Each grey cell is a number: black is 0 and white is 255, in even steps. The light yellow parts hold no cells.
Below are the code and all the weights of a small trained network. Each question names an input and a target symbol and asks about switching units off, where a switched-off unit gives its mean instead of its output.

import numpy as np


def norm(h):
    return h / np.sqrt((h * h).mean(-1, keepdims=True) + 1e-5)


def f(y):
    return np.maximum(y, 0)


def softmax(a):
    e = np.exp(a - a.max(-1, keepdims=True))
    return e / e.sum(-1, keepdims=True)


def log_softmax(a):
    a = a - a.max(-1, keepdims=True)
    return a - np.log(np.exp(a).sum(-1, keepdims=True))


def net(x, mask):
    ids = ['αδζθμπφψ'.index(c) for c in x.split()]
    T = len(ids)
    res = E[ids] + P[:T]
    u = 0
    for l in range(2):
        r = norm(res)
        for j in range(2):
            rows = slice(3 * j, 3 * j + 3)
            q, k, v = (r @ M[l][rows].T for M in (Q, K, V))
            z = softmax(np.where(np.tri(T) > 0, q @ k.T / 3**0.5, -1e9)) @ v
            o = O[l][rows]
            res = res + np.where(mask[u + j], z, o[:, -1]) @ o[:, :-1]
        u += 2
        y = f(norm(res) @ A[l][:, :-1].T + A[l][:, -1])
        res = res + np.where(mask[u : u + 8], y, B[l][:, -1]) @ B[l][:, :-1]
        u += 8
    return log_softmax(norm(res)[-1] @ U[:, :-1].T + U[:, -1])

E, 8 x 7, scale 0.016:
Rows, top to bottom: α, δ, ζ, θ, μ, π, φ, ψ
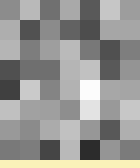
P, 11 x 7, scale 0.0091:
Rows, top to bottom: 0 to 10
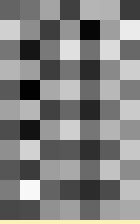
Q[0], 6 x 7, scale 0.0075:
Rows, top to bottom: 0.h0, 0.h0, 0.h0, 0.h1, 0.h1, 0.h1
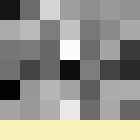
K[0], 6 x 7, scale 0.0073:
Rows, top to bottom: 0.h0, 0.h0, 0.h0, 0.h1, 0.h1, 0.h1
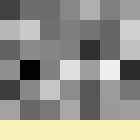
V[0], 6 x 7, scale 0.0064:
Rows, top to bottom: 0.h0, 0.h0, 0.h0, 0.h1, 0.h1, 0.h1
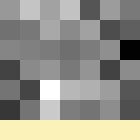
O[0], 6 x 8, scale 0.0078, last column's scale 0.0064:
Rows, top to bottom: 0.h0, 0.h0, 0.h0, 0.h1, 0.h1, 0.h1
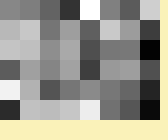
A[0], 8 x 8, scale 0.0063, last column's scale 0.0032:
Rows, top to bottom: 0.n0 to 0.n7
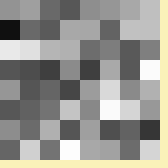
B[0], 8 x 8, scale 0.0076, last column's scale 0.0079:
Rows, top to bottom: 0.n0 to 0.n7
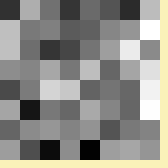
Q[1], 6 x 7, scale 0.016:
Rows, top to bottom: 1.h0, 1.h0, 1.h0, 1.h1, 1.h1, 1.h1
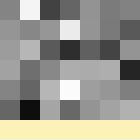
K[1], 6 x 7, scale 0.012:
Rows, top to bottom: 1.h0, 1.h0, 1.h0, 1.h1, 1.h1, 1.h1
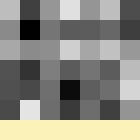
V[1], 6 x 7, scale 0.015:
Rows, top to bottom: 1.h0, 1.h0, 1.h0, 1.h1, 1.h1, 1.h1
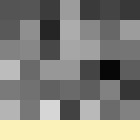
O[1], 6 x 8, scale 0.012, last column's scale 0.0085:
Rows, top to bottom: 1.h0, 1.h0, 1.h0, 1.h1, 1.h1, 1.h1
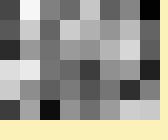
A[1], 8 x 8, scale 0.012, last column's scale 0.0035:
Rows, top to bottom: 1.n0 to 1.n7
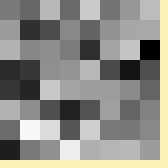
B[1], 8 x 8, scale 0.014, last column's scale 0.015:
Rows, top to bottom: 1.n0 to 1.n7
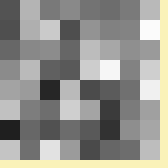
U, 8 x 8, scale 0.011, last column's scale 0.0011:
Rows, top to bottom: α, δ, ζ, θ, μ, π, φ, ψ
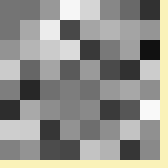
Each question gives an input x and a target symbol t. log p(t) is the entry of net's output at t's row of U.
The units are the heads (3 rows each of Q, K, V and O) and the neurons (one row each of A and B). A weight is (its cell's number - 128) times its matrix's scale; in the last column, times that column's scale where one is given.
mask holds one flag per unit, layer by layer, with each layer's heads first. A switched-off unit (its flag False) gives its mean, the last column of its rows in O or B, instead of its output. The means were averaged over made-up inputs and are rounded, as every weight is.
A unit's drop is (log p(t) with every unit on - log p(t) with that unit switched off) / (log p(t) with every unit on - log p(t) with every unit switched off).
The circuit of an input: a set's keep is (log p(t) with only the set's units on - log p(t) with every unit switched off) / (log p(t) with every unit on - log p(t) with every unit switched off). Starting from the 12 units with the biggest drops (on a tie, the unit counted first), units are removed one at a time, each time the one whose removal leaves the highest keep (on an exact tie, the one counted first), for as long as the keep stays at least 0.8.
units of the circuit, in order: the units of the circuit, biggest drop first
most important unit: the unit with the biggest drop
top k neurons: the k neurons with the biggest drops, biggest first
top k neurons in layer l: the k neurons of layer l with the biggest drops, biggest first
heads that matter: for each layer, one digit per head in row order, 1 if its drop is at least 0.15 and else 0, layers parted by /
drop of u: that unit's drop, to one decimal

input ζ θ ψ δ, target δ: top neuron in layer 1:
1.n4
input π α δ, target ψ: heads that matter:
10 / 10
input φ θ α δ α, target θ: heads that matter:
00 / 11
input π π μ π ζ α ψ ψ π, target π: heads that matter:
00 / 10
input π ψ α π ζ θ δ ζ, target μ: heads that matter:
00 / 11
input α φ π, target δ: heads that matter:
00 / 01
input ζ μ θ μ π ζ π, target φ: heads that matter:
00 / 01
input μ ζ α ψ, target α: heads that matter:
01 / 11
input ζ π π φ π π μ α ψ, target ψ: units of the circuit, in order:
1.n3, 1.h0
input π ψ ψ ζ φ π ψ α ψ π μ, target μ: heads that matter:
00 / 11
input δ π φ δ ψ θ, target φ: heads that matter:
11 / 01
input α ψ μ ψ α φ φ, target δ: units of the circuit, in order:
1.h1, 1.n4
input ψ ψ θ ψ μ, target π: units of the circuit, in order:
1.h0, 1.n6
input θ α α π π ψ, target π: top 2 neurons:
0.n7, 1.n6
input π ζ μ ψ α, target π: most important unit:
1.h0
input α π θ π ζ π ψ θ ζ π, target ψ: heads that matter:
00 / 01
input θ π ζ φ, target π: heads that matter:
11 / 11
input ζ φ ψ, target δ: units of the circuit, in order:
1.h1, 1.n4, 1.n1
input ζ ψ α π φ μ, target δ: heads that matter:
11 / 11
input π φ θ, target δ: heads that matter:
00 / 01
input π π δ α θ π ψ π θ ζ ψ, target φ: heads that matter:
00 / 01
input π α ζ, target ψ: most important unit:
1.n3
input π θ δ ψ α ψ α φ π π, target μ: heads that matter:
00 / 11
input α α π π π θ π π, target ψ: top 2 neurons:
1.n3, 0.n5
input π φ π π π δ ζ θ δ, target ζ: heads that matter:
00 / 10
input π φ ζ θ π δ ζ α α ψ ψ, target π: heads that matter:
00 / 11
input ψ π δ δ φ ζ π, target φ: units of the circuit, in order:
1.h1
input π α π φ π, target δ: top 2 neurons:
0.n5, 1.n4
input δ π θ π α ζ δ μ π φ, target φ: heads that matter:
11 / 01
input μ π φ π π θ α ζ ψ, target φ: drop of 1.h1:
0.3
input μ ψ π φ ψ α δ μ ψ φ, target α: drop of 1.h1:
0.8
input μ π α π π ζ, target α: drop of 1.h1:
0.8
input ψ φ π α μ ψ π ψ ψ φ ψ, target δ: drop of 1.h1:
0.7
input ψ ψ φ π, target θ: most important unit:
0.h1
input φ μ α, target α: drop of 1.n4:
0.1
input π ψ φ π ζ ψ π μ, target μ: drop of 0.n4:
0.0
